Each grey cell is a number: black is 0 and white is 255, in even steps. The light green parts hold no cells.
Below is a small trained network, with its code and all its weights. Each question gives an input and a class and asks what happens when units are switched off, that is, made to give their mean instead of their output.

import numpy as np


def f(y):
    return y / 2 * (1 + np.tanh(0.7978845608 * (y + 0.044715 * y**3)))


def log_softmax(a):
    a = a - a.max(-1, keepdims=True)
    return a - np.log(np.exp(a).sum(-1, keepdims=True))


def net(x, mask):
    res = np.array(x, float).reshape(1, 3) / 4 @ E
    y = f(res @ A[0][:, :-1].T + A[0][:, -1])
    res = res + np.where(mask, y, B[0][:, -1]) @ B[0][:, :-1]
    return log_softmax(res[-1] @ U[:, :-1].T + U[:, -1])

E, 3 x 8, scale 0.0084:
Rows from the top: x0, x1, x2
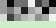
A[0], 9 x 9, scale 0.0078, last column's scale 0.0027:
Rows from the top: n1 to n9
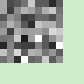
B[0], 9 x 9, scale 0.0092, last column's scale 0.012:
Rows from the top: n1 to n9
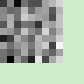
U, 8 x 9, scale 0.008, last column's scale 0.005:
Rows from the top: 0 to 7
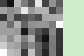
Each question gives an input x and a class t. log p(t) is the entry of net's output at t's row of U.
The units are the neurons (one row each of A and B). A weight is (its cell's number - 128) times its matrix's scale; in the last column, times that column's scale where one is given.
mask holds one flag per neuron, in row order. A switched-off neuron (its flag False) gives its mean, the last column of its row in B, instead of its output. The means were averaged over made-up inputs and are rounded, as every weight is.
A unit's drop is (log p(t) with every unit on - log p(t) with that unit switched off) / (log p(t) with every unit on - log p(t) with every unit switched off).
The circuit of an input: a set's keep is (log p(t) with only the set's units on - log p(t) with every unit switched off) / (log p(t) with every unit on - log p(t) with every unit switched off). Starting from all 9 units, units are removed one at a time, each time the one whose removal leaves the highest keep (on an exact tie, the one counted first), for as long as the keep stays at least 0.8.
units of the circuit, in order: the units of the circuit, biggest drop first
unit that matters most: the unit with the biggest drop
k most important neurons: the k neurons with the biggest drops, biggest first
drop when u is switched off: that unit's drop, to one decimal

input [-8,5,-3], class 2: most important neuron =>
(n4)
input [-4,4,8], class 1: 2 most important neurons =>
(n5; n9)
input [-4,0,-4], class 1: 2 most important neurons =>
(n1; n7)
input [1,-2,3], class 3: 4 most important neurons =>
(n7; n3; n6; n1)
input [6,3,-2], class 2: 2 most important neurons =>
(n1; n9)
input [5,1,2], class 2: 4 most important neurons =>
(n1; n7; n9; n3)
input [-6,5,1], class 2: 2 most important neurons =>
(n4; n9)
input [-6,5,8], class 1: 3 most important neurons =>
(n5; n9; n1)
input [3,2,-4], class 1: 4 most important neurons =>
(n9; n7; n4; n3)
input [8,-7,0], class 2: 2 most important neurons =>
(n1; n6)
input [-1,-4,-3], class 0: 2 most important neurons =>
(n9; n5)
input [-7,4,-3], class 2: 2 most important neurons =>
(n4; n9)
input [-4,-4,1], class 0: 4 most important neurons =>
(n9; n1; n5; n3)
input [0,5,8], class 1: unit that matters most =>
n5
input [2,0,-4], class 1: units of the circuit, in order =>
(n9; n7)
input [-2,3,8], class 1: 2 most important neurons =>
(n5; n9)
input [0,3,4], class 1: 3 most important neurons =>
(n9; n5; n1)
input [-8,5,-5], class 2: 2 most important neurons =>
(n4; n9)
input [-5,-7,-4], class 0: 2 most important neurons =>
(n9; n1)
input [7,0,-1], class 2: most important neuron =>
(n1)
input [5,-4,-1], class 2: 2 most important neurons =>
(n1; n6)
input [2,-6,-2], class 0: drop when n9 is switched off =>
0.5
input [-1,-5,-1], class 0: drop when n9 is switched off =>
0.4
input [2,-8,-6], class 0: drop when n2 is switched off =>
0.0
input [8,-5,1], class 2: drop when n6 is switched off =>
0.1
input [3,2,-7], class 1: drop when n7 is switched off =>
0.2
